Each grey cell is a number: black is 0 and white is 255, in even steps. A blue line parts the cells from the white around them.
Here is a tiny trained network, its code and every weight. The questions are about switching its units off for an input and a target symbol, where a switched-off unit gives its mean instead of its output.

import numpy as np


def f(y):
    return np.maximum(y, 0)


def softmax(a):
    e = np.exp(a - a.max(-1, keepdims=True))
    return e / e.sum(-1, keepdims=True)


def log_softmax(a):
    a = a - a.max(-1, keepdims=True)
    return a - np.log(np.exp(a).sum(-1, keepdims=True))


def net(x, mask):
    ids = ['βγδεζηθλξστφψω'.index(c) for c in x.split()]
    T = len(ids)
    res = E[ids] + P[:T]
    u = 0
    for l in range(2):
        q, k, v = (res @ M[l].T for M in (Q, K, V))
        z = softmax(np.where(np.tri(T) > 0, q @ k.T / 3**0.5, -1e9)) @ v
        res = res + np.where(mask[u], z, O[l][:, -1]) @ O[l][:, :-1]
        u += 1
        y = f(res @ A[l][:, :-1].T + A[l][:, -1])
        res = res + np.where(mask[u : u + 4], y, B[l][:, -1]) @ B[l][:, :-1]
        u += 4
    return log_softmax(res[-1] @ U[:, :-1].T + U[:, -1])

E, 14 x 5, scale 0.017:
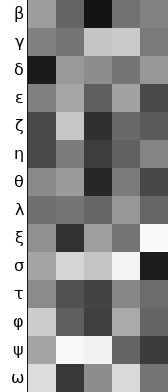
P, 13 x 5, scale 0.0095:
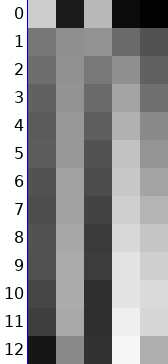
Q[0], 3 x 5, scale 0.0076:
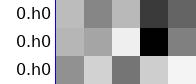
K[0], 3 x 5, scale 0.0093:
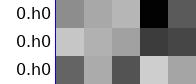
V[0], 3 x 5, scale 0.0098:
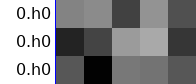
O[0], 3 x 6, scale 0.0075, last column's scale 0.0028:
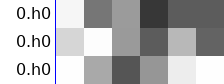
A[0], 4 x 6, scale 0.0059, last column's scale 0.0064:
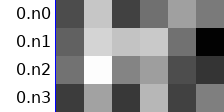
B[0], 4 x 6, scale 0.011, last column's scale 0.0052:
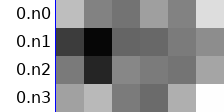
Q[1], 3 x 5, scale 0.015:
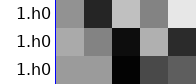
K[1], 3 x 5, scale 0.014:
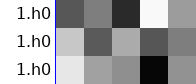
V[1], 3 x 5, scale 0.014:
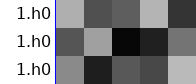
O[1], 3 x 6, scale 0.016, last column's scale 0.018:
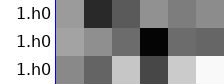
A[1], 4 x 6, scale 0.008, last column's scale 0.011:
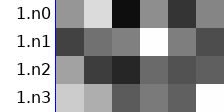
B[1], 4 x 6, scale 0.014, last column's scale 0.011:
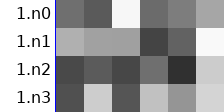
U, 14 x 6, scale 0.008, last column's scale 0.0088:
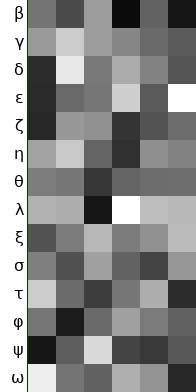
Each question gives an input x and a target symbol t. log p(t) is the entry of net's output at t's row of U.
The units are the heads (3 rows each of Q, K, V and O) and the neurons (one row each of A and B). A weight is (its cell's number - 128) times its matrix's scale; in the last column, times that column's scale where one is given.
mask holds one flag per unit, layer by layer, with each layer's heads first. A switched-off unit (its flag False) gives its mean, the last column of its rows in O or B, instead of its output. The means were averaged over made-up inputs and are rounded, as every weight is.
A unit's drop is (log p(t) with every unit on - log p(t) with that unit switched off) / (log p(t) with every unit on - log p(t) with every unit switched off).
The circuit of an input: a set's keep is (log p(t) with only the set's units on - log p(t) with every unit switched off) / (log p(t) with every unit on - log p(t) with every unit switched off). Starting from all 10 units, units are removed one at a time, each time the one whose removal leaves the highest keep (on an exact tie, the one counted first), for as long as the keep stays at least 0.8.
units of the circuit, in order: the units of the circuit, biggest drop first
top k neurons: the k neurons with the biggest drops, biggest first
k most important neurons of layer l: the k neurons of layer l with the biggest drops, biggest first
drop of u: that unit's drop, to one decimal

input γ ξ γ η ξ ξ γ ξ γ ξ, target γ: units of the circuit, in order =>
1.n1, 1.h0
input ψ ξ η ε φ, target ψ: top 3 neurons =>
1.n0, 1.n1, 1.n2
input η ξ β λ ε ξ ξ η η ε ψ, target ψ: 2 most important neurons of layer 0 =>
0.n0, 0.n3
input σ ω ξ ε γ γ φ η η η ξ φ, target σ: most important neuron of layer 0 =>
0.n2
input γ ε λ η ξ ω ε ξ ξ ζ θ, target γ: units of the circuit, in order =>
1.n1, 1.h0, 0.h0
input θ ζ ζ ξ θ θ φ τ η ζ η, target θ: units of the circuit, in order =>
1.h0, 1.n2, 1.n3
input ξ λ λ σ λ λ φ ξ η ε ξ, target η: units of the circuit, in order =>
1.h0, 0.h0
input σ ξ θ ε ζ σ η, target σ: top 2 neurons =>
1.n1, 0.n2
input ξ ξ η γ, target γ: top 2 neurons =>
1.n1, 0.n3
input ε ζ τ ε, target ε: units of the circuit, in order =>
1.h0, 1.n3, 1.n2
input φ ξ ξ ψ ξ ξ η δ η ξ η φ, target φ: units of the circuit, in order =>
1.h0, 1.n2
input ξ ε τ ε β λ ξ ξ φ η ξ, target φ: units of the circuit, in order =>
0.h0, 1.h0
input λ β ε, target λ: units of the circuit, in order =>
1.h0, 0.h0, 1.n3
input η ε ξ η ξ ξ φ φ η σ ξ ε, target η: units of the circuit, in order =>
1.h0
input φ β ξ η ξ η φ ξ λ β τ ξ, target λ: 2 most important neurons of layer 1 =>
1.n1, 1.n0
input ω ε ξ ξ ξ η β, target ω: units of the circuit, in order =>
1.n1, 1.h0
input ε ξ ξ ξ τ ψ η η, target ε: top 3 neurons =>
1.n0, 1.n2, 1.n3
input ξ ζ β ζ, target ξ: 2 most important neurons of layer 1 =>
1.n1, 1.n2
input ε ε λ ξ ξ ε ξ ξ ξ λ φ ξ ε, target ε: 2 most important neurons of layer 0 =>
0.n3, 0.n0
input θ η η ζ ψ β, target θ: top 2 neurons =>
1.n2, 1.n3
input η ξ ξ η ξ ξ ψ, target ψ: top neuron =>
1.n3
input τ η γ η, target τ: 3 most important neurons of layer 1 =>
1.n1, 1.n0, 1.n2
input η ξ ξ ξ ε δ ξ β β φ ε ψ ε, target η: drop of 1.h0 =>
1.0
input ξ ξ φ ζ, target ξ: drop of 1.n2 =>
0.0
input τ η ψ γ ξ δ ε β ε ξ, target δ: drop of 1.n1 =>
0.1
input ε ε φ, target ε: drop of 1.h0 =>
1.1
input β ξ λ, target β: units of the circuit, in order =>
1.h0
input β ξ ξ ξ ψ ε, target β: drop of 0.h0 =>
0.2
